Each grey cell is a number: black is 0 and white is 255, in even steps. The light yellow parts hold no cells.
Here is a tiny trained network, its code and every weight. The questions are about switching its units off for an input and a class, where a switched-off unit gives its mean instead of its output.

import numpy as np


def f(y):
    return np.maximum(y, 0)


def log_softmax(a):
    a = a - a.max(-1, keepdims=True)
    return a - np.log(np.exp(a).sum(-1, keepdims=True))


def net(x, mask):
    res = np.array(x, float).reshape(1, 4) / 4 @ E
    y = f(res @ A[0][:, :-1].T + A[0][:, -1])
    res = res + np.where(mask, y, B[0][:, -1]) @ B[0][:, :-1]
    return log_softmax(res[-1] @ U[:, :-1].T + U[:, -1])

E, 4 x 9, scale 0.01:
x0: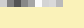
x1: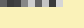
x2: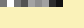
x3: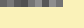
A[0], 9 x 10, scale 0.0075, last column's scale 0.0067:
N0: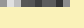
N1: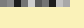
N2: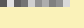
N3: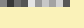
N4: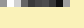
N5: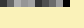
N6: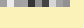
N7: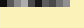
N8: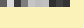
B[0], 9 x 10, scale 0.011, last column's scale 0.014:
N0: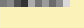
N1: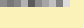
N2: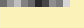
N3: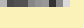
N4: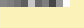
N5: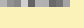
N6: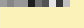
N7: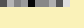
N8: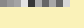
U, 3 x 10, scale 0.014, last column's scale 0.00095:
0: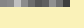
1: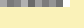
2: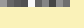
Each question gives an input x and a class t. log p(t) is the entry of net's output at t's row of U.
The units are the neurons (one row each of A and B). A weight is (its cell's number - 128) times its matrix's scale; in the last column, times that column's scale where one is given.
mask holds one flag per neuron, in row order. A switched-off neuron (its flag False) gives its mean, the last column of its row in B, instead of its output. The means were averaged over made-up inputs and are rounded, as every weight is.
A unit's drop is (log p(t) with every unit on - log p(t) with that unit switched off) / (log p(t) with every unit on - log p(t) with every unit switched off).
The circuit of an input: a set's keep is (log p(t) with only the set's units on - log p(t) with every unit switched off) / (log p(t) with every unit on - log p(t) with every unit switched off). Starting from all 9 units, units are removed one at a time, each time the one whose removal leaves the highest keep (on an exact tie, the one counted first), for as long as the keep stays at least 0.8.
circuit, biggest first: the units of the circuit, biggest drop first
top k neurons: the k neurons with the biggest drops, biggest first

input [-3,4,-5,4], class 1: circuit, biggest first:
N2
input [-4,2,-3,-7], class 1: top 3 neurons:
N2, N5, N4
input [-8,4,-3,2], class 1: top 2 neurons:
N5, N2
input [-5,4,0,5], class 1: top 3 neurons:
N2, N5, N1
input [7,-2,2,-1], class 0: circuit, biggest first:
N2, N1
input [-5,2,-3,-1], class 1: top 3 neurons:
N2, N5, N4
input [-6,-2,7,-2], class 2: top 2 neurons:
N4, N0
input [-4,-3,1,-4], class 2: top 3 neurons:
N4, N0, N8
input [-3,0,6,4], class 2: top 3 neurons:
N4, N0, N6
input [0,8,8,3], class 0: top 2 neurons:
N2, N5
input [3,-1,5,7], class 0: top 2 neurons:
N2, N3
